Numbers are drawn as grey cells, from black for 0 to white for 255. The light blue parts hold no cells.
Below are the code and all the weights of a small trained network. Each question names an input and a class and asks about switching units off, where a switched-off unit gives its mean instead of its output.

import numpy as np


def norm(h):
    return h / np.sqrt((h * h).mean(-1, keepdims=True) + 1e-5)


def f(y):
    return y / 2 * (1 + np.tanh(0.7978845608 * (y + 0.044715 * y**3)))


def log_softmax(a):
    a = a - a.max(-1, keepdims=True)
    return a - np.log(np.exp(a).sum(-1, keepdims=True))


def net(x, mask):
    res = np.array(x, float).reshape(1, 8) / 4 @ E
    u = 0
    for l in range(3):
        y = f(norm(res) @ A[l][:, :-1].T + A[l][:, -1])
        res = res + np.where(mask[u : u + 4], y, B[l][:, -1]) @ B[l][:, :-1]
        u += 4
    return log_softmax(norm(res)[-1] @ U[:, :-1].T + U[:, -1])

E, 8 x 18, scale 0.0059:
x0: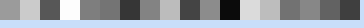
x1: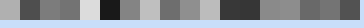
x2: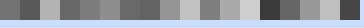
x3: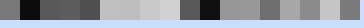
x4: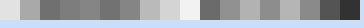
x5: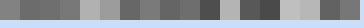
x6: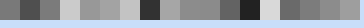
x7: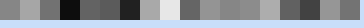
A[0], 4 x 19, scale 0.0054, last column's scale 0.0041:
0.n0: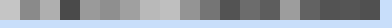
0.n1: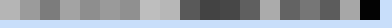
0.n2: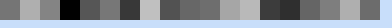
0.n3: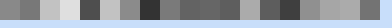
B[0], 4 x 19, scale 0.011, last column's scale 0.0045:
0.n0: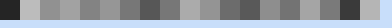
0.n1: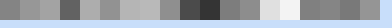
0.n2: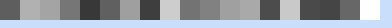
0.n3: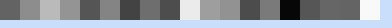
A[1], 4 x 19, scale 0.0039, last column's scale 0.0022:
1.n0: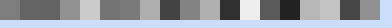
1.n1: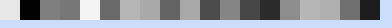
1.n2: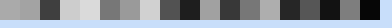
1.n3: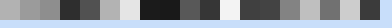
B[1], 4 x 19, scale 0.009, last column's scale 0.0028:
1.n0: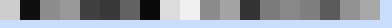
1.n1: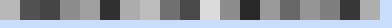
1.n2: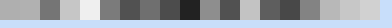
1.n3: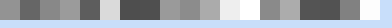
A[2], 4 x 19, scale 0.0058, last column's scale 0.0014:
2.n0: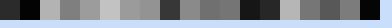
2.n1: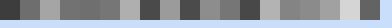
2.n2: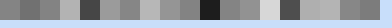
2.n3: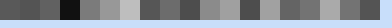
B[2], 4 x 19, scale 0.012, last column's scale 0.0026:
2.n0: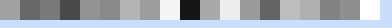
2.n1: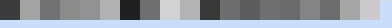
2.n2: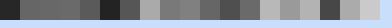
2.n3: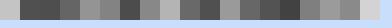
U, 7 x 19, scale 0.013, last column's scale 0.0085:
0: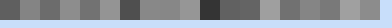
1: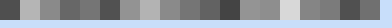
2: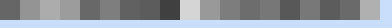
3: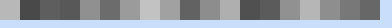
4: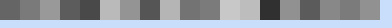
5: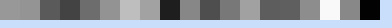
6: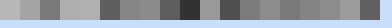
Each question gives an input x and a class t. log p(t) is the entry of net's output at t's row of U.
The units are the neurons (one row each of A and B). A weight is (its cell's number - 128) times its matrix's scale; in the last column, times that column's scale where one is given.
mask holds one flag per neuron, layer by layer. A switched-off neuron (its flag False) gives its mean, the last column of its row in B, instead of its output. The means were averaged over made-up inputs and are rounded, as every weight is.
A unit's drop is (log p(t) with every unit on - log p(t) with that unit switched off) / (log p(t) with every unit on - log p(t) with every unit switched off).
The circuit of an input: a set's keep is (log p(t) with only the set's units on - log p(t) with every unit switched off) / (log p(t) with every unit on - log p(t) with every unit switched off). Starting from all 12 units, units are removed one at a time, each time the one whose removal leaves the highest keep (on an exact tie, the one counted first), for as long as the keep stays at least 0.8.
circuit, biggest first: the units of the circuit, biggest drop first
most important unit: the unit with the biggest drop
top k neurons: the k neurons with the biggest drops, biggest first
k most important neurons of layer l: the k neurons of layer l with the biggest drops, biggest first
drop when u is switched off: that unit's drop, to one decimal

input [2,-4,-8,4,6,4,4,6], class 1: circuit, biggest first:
(0.n1)
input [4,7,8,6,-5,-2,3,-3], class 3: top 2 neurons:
(2.n0, 0.n2)
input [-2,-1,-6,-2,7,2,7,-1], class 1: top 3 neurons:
(0.n1, 0.n3, 2.n3)
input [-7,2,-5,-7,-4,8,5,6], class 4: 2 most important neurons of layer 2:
(2.n1, 2.n2)
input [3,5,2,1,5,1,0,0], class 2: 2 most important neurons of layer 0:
(0.n0, 0.n2)
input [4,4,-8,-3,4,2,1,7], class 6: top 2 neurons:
(1.n2, 0.n2)
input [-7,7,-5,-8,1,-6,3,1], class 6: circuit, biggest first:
(0.n3, 1.n2)
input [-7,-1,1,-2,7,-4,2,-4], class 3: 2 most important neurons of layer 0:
(0.n2, 0.n3)
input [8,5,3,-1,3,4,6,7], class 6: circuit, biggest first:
(0.n2, 1.n2)
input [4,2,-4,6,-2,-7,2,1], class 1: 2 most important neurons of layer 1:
(1.n0, 1.n2)
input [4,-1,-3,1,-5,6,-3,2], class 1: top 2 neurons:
(2.n0, 2.n3)
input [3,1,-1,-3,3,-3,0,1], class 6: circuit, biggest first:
(0.n2, 1.n2)
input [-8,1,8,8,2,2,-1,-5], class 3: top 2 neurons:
(1.n1, 0.n2)
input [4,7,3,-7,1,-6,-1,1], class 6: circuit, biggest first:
(0.n3)
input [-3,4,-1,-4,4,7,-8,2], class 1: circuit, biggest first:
(0.n3, 0.n0)
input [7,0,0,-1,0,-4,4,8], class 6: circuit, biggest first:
(1.n2, 0.n2)
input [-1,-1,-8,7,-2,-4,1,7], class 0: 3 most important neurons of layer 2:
(2.n1, 2.n3, 2.n0)
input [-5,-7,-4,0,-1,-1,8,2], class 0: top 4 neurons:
(0.n2, 2.n1, 0.n3, 2.n2)
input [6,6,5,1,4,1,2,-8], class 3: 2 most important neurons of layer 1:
(1.n1, 1.n0)
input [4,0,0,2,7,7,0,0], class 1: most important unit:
0.n3
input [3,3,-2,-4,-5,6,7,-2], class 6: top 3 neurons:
(1.n2, 0.n2, 0.n0)
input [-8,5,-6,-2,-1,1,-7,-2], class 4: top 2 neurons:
(0.n2, 1.n3)
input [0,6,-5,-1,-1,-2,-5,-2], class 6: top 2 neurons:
(1.n2, 0.n3)
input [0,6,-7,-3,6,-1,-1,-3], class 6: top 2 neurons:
(1.n2, 0.n2)
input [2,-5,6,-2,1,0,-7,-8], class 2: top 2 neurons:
(0.n3, 2.n0)
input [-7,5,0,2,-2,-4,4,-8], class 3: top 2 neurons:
(1.n1, 0.n2)
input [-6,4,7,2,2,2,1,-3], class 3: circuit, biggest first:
(1.n1)
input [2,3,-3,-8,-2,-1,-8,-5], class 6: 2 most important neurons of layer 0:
(0.n3, 0.n0)
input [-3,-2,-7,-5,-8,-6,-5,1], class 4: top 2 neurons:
(0.n2, 0.n3)
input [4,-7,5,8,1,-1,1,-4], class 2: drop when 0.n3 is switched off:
0.4
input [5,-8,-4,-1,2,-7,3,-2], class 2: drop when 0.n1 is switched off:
-0.2
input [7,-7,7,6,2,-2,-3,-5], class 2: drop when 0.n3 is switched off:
0.2
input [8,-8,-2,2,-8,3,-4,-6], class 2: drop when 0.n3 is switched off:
0.3
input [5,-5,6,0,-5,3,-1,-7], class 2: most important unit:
0.n3
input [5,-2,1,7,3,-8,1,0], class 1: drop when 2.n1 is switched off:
0.1
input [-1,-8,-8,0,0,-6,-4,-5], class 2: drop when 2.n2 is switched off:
0.0
